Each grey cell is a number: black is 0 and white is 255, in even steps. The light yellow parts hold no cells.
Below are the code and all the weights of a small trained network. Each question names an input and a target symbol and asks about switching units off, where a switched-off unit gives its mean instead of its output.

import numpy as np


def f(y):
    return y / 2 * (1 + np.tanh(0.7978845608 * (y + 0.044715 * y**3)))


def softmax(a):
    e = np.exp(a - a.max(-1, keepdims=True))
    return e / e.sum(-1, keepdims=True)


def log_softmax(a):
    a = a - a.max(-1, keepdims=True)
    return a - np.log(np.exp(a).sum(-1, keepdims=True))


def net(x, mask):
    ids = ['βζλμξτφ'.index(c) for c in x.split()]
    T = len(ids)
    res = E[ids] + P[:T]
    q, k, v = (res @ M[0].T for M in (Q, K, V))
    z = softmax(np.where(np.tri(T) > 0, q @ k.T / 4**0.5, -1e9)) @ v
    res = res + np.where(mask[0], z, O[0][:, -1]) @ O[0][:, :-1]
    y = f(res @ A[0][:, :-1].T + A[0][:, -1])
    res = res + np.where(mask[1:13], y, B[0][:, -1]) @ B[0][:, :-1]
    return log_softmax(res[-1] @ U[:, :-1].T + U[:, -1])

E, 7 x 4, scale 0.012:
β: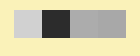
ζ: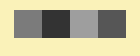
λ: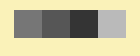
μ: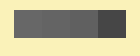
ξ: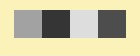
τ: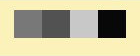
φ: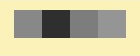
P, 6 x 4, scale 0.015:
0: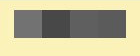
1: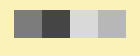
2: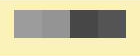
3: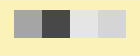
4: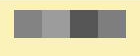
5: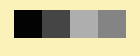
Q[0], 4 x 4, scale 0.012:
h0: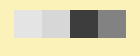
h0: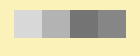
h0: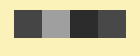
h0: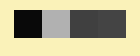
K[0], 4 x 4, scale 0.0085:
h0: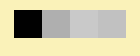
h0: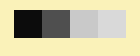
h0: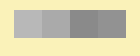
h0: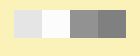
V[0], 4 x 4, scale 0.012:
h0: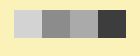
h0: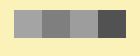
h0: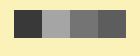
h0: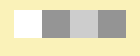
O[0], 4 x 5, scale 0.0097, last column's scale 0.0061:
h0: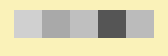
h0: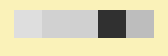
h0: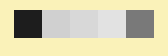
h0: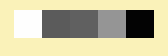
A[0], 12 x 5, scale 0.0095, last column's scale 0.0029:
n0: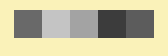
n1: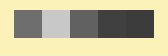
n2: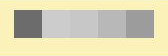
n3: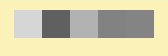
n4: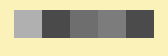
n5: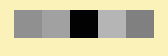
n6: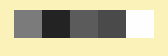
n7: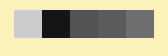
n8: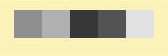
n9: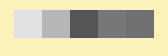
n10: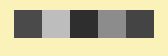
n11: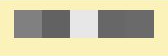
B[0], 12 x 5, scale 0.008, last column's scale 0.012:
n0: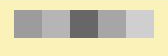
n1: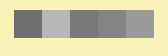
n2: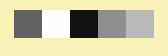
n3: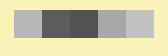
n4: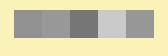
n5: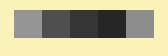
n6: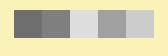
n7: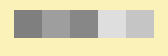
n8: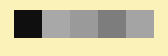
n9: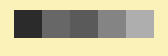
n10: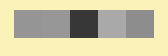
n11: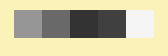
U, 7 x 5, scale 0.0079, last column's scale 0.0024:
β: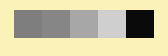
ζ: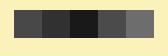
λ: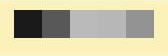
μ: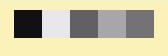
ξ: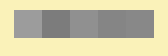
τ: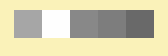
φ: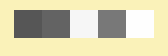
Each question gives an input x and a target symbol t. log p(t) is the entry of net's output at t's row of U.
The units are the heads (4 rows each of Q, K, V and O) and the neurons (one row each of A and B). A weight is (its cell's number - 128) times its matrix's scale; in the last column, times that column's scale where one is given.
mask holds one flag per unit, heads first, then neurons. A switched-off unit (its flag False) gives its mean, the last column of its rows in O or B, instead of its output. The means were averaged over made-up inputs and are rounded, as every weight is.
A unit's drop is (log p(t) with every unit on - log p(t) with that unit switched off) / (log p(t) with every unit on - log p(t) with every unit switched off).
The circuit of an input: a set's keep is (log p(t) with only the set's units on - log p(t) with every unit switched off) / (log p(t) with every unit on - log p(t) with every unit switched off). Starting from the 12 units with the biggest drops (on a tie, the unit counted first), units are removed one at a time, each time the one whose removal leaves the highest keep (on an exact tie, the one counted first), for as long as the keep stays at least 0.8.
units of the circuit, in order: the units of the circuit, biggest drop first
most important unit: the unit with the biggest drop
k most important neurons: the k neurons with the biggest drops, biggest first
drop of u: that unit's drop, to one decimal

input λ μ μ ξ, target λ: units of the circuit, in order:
[h0]
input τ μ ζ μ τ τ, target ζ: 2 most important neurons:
[n11; n7]
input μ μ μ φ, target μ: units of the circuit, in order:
[h0; n2]
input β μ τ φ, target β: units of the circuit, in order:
[h0; n7; n4]
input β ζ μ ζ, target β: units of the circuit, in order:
[h0; n7; n4]
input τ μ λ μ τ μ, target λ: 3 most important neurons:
[n2; n11; n6]
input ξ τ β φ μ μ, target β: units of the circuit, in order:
[h0; n7; n6]
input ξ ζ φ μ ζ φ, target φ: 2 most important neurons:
[n2; n6]
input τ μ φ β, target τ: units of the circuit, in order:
[h0; n2]
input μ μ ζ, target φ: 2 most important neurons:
[n2; n11]
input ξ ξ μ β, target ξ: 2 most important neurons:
[n11; n3]
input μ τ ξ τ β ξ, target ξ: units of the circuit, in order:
[h0; n3]
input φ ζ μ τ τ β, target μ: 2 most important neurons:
[n2; n3]
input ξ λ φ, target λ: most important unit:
n6
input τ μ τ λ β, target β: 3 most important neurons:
[n7; n11; n4]
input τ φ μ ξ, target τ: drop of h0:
0.8
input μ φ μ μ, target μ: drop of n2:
0.6
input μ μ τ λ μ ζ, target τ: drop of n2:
0.1
